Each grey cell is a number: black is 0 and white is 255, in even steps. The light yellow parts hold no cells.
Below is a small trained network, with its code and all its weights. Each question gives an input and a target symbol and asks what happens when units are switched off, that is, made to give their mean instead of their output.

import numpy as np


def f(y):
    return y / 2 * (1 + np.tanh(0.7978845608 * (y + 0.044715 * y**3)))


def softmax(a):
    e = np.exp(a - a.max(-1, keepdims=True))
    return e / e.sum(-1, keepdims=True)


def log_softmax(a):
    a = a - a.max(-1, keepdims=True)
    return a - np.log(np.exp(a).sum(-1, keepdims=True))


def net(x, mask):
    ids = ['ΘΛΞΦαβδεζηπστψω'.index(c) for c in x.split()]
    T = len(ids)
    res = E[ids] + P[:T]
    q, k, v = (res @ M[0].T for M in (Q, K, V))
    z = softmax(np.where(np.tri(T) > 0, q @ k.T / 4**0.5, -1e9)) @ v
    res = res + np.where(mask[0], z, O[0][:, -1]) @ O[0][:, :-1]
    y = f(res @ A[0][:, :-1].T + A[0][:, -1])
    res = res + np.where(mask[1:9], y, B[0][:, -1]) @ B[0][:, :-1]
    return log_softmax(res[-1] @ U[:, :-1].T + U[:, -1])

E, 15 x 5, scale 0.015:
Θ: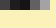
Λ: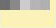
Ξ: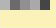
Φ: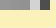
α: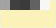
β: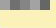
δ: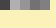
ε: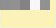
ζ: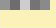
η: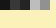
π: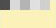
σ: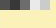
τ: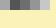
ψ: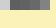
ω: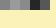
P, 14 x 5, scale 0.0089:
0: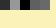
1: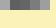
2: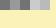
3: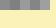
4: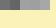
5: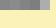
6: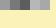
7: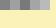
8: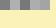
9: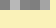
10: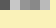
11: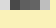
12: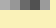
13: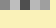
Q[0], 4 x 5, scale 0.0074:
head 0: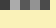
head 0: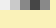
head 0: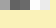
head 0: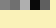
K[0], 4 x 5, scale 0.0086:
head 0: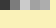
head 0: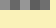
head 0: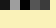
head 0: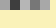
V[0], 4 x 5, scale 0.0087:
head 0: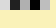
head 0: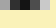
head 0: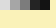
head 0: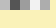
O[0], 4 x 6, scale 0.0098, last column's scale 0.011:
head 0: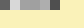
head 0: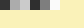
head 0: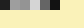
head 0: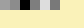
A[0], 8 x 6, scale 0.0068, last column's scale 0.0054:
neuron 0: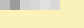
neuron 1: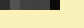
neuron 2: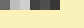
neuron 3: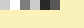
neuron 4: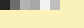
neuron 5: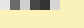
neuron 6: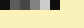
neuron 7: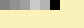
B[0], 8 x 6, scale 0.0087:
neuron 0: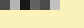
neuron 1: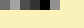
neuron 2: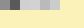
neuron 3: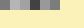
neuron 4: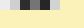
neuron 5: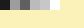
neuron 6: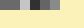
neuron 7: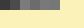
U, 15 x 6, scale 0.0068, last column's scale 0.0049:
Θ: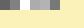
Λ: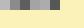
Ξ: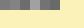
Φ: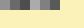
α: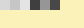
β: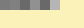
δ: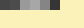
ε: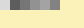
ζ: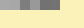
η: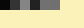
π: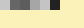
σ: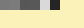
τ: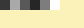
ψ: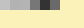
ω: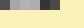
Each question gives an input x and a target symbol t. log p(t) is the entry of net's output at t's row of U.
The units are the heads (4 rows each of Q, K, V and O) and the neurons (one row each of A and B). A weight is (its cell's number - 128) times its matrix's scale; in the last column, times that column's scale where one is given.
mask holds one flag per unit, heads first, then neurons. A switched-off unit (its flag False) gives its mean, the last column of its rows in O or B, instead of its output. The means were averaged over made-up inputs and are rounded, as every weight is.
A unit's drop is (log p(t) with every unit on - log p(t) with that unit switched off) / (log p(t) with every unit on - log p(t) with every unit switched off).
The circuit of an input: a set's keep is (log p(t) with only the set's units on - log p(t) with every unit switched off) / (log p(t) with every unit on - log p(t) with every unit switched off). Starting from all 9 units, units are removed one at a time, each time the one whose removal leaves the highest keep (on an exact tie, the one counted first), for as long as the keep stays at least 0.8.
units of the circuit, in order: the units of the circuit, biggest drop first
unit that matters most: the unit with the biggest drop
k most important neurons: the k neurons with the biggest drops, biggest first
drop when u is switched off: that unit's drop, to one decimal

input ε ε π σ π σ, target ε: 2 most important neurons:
neuron 5; neuron 0
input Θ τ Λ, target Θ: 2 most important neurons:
neuron 2; neuron 5
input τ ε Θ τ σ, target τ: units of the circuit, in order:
head 0; neuron 2
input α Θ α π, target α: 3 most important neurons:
neuron 4; neuron 2; neuron 5
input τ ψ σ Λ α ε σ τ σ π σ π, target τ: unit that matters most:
neuron 0
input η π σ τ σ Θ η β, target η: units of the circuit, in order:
head 0; neuron 4
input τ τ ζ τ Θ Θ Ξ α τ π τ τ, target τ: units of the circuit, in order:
head 0; neuron 0
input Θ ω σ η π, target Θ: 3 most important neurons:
neuron 2; neuron 5; neuron 1
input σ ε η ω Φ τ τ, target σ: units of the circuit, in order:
head 0; neuron 5; neuron 4
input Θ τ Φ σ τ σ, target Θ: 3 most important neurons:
neuron 2; neuron 5; neuron 0
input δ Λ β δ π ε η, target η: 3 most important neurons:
neuron 4; neuron 1; neuron 2
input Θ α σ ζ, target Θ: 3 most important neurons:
neuron 2; neuron 5; neuron 1
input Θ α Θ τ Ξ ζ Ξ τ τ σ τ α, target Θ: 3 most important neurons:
neuron 2; neuron 5; neuron 0
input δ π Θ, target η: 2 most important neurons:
neuron 4; neuron 1
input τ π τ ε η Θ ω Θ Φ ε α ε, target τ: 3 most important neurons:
neuron 0; neuron 2; neuron 5
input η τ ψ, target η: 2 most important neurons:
neuron 4; neuron 5
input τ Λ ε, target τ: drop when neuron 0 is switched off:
0.7
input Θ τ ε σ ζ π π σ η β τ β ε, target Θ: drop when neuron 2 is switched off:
0.2
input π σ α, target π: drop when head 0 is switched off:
1.1
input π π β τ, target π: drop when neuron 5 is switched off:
0.1
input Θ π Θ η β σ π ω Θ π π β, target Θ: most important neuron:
neuron 2
